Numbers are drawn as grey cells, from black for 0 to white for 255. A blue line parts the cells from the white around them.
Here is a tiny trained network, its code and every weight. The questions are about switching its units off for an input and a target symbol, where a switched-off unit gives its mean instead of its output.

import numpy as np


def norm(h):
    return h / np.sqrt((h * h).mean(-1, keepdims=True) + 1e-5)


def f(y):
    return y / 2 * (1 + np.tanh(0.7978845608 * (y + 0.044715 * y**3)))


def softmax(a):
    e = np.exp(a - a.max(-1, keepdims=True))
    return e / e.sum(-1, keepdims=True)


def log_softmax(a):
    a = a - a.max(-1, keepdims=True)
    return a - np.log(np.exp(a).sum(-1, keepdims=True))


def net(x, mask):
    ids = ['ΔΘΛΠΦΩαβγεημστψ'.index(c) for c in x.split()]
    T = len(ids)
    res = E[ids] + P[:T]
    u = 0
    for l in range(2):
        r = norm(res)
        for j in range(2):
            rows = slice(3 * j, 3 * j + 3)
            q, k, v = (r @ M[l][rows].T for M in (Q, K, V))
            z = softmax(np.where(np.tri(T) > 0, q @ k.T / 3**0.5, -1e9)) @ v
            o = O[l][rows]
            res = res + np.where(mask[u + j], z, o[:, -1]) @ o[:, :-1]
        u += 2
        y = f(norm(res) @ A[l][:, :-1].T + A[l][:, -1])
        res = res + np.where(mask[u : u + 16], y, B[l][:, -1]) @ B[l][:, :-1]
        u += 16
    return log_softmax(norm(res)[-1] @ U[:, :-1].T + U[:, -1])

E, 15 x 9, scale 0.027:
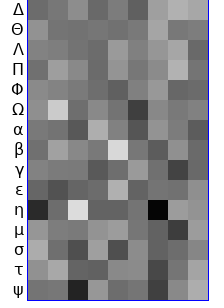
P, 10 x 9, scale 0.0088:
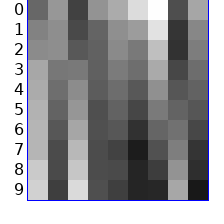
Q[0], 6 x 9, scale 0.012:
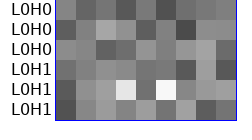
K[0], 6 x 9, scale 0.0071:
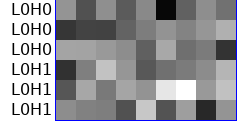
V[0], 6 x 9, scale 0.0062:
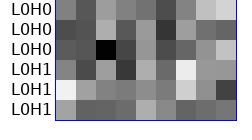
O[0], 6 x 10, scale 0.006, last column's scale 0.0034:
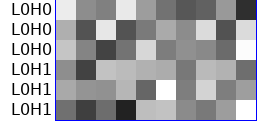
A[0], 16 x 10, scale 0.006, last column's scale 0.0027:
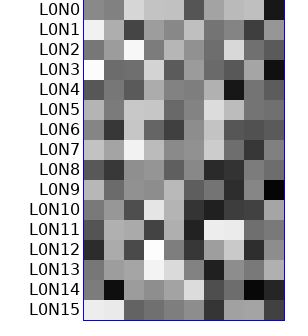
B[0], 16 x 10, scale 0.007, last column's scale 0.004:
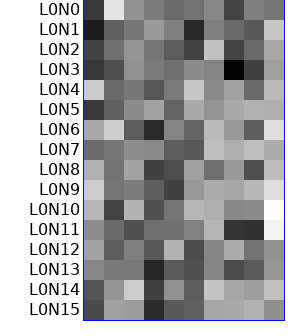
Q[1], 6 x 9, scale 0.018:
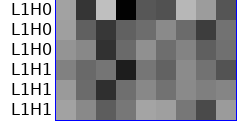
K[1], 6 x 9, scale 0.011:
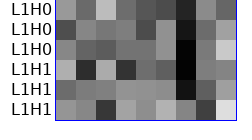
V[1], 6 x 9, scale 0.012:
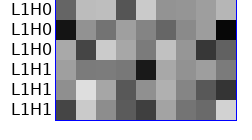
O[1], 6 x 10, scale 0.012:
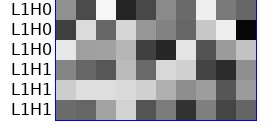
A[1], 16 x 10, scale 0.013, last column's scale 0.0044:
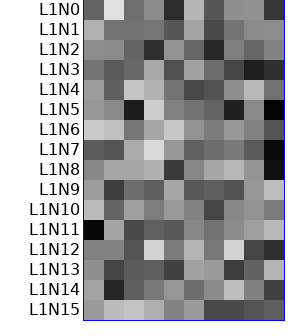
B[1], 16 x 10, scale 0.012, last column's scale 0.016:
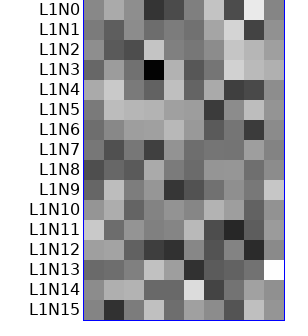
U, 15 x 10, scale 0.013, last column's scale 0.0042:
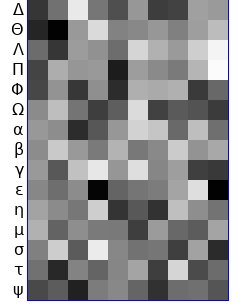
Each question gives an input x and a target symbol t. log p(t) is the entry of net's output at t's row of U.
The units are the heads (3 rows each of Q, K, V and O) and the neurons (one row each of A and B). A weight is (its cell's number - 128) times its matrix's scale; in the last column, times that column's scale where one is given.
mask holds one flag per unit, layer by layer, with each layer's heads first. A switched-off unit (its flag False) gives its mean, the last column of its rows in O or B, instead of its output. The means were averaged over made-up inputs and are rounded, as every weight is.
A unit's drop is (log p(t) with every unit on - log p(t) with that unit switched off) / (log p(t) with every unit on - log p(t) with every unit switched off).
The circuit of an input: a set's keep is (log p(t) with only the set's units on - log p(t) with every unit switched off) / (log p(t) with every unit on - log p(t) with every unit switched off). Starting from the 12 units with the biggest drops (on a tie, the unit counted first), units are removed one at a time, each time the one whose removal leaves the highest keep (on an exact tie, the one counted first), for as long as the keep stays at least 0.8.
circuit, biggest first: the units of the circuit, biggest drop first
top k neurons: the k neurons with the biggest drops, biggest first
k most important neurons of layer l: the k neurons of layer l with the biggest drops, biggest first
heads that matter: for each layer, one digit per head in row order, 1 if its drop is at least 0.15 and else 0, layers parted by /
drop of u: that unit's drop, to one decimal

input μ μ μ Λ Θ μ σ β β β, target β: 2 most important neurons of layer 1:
L1N13; L1N11
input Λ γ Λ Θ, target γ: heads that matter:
00 / 01
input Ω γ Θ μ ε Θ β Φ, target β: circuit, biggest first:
L1H1; L1H0
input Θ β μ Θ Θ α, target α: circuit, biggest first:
L1H1; L1H0; L0N12; L1N13
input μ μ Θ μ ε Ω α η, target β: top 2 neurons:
L1N4; L1N13
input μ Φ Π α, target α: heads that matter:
01 / 11
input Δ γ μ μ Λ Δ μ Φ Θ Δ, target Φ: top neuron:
L0N0
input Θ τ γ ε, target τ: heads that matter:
00 / 10
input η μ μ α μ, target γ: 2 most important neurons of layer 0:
L0N4; L0N8
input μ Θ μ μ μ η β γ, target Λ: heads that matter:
00 / 11
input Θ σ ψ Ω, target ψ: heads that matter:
00 / 10
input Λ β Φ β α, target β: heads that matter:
00 / 01
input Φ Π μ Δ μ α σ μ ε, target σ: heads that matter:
00 / 10
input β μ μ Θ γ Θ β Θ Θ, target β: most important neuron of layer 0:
L0N6
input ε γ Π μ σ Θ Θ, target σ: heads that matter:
00 / 10
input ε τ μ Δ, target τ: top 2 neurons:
L0N11; L0N10
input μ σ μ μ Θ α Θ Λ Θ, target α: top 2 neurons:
L1N13; L0N12
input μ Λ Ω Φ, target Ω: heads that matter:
01 / 10
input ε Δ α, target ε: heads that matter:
00 / 01
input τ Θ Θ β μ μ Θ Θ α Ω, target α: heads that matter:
00 / 11
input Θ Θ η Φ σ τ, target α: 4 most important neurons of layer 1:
L1N0; L1N13; L1N4; L1N9
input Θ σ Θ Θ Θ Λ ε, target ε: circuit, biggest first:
L1H1
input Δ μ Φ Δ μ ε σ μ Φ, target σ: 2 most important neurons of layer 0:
L0N10; L0N9
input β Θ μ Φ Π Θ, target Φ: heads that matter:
01 / 11
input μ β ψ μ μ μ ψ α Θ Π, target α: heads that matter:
11 / 11
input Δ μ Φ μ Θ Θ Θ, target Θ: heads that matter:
01 / 11
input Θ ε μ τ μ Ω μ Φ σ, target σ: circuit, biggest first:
L1H0
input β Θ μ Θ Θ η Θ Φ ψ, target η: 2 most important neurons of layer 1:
L1N2; L1N9
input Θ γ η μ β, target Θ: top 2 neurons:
L0N8; L1N15
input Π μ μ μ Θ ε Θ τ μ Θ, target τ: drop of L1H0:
1.1
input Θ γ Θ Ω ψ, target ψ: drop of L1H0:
0.2
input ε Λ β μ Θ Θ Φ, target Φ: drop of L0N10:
0.0
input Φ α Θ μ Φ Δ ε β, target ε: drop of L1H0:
0.1
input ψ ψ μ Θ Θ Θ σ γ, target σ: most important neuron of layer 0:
L0N6
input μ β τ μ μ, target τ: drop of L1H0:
0.9
